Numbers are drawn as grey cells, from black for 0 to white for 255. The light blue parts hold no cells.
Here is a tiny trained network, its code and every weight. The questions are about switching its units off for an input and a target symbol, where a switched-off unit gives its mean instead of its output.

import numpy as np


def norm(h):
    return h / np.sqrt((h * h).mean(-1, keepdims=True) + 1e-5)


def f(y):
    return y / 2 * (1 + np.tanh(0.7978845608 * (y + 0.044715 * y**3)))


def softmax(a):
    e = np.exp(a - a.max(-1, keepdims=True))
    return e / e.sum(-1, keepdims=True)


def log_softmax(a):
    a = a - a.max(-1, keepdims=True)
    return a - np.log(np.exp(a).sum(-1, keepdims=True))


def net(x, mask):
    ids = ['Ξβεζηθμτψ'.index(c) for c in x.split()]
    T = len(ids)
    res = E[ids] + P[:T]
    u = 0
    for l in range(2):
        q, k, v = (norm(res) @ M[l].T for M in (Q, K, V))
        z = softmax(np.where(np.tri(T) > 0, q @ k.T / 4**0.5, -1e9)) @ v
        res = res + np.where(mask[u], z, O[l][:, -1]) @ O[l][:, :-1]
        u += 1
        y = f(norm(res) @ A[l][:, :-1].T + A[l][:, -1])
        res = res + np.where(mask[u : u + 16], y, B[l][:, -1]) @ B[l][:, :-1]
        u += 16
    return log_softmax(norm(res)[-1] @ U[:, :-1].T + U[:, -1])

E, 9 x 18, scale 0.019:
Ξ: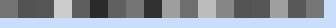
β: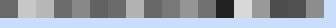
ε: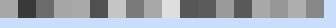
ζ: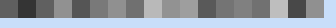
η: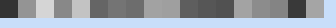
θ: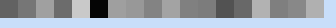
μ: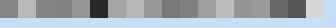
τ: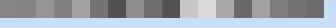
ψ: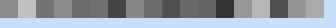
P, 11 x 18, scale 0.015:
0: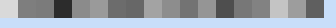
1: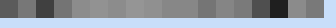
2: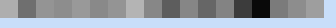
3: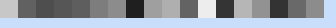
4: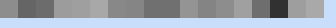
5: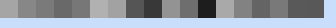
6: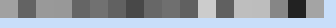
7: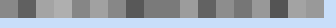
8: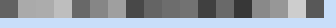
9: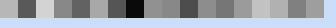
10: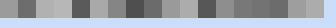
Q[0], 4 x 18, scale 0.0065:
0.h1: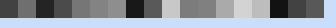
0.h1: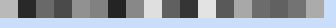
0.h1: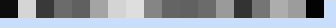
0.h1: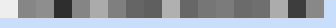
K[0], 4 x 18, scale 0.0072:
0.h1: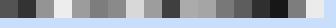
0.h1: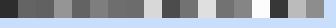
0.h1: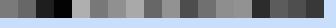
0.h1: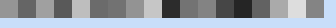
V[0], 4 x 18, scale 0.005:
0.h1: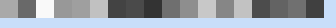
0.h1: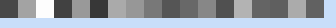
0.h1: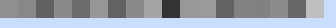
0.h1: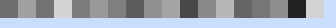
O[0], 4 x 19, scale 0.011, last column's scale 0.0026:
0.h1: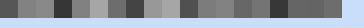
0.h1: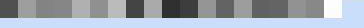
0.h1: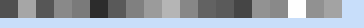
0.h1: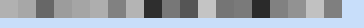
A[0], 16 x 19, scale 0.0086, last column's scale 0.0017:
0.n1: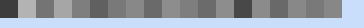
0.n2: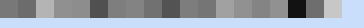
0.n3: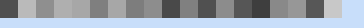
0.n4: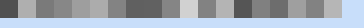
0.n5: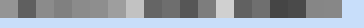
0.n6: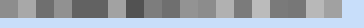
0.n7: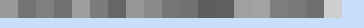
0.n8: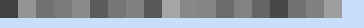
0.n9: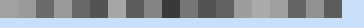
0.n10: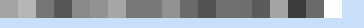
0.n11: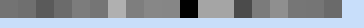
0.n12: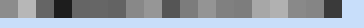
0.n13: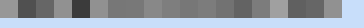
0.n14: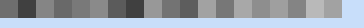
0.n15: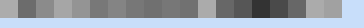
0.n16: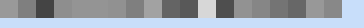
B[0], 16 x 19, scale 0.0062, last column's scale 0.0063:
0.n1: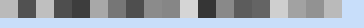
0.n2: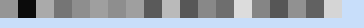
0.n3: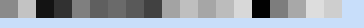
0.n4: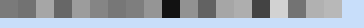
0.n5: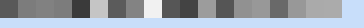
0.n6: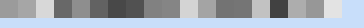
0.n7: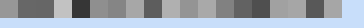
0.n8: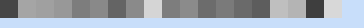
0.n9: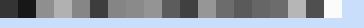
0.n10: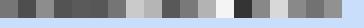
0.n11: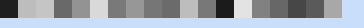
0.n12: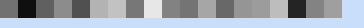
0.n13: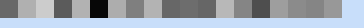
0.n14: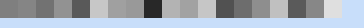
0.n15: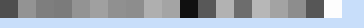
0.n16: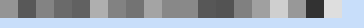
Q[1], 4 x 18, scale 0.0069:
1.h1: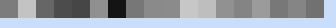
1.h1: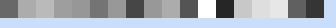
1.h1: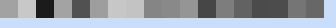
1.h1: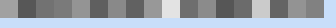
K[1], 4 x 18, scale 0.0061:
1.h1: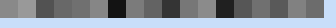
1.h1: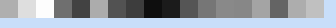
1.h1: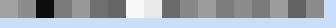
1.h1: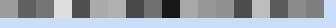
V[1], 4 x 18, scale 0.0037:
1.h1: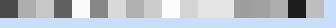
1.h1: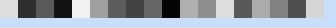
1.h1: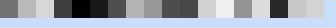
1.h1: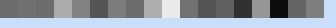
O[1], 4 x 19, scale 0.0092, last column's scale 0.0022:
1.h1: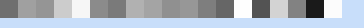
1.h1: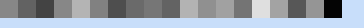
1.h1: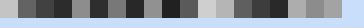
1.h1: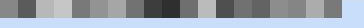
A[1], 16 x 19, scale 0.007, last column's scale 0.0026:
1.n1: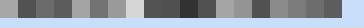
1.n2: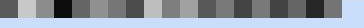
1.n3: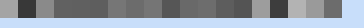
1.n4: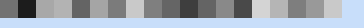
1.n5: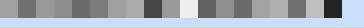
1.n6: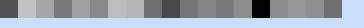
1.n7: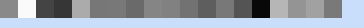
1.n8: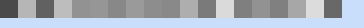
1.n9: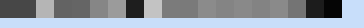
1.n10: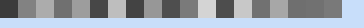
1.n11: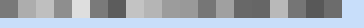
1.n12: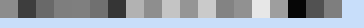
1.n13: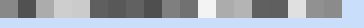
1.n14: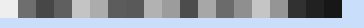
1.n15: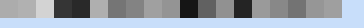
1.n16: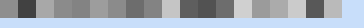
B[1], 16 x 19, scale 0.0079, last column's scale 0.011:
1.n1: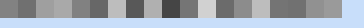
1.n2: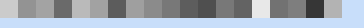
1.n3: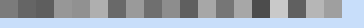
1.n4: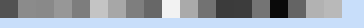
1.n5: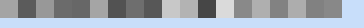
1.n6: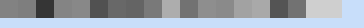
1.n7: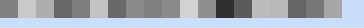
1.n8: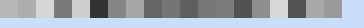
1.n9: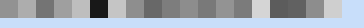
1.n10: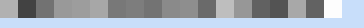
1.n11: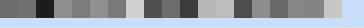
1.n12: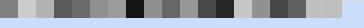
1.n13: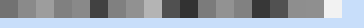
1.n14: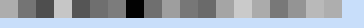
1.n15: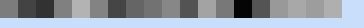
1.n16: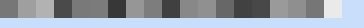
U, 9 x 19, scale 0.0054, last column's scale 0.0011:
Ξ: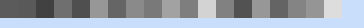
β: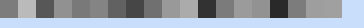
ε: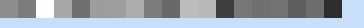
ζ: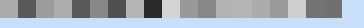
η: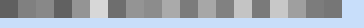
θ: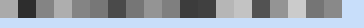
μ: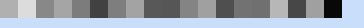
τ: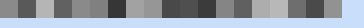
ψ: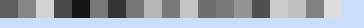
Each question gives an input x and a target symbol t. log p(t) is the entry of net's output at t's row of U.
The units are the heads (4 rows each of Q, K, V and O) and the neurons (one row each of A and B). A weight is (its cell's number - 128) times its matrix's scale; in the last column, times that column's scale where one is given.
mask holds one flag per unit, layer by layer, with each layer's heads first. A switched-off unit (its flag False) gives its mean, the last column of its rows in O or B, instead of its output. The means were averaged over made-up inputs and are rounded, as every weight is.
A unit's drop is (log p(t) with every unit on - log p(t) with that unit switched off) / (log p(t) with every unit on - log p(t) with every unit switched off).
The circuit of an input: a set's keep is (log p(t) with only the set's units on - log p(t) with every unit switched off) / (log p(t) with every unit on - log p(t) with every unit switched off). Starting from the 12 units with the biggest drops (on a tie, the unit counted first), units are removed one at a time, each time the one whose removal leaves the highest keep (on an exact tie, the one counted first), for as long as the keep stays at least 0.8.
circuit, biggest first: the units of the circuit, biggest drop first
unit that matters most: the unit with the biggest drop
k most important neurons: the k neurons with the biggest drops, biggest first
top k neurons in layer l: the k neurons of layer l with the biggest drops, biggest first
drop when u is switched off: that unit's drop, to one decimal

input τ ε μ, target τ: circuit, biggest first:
0.h1, 1.n2
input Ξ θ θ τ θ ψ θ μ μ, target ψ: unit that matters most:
0.n1
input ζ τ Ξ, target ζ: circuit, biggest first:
0.h1, 1.n5
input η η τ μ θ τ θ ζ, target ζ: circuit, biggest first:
1.n5, 0.h1
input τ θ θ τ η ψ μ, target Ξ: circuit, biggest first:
1.h1, 1.n15
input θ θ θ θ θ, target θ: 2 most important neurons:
1.n10, 0.n3
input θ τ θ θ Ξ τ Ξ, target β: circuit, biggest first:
1.h1, 1.n12
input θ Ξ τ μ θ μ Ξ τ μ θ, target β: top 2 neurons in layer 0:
0.n4, 0.n3
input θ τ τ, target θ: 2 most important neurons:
0.n3, 0.n2
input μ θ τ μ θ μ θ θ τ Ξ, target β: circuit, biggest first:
1.h1, 1.n12, 0.n4
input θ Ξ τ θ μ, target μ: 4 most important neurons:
1.n8, 0.n2, 1.n10, 0.n9
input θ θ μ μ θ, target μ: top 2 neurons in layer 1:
1.n7, 1.n8
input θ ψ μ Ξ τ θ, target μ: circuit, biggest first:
0.h1, 1.n7
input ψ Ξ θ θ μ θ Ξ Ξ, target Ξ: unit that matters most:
0.h1
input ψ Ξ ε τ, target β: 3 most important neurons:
0.n12, 1.n12, 1.n14
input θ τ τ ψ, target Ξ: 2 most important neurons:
0.n2, 1.n15
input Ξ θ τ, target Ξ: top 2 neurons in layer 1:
1.n11, 1.n4
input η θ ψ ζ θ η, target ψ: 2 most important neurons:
0.n3, 0.n1
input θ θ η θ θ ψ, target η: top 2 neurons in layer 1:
1.n7, 1.n9
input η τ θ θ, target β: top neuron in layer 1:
1.n12
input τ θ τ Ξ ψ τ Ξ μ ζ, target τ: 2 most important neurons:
1.n2, 0.n13
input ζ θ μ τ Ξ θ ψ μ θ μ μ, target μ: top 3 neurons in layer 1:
1.n8, 1.n10, 1.n7
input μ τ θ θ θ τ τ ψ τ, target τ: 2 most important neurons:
1.n2, 0.n4
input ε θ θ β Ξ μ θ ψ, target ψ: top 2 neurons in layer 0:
0.n1, 0.n15
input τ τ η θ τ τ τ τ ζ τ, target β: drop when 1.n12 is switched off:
0.2
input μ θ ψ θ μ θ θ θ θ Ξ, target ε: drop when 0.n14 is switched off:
0.2
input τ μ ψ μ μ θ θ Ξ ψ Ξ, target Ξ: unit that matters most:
1.h1
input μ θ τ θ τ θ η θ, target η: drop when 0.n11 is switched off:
0.1
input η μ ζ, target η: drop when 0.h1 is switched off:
0.3
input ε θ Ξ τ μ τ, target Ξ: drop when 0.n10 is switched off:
0.1
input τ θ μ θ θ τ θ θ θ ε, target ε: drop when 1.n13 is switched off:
0.0
